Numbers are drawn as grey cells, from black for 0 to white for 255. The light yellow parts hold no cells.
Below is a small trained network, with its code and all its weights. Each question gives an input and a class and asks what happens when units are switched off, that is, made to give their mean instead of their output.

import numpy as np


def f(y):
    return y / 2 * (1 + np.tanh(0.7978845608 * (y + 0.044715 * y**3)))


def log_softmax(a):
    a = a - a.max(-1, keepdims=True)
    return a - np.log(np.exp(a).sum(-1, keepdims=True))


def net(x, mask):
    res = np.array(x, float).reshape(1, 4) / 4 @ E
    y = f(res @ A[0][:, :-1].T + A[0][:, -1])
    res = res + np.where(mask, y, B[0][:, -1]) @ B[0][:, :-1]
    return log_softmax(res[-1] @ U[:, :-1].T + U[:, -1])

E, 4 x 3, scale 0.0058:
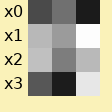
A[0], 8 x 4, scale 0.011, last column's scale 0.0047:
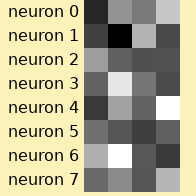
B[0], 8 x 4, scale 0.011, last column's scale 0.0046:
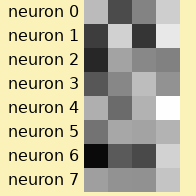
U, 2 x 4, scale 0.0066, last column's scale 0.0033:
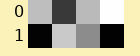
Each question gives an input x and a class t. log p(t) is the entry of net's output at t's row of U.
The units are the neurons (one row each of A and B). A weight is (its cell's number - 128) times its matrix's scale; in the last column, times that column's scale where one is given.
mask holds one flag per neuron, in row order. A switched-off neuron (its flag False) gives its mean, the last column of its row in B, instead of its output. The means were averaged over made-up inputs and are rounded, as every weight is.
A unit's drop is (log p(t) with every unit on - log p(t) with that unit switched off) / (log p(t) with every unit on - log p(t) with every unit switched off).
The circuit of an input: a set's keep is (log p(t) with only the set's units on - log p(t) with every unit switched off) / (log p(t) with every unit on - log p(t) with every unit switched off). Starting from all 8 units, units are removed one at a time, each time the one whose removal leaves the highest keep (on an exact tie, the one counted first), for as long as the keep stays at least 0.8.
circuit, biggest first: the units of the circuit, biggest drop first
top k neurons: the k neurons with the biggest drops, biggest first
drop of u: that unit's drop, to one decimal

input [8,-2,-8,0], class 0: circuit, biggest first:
neuron 0; neuron 4
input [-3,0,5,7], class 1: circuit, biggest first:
neuron 1
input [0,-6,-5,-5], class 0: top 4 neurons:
neuron 4; neuron 1; neuron 0; neuron 7
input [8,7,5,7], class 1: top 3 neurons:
neuron 1; neuron 4; neuron 0
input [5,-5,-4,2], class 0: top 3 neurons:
neuron 0; neuron 4; neuron 6
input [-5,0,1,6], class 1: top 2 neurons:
neuron 1; neuron 4
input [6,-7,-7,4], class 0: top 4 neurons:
neuron 0; neuron 4; neuron 6; neuron 7
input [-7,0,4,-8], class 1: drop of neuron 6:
0.8
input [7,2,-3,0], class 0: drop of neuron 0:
0.1
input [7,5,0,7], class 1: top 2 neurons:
neuron 1; neuron 4
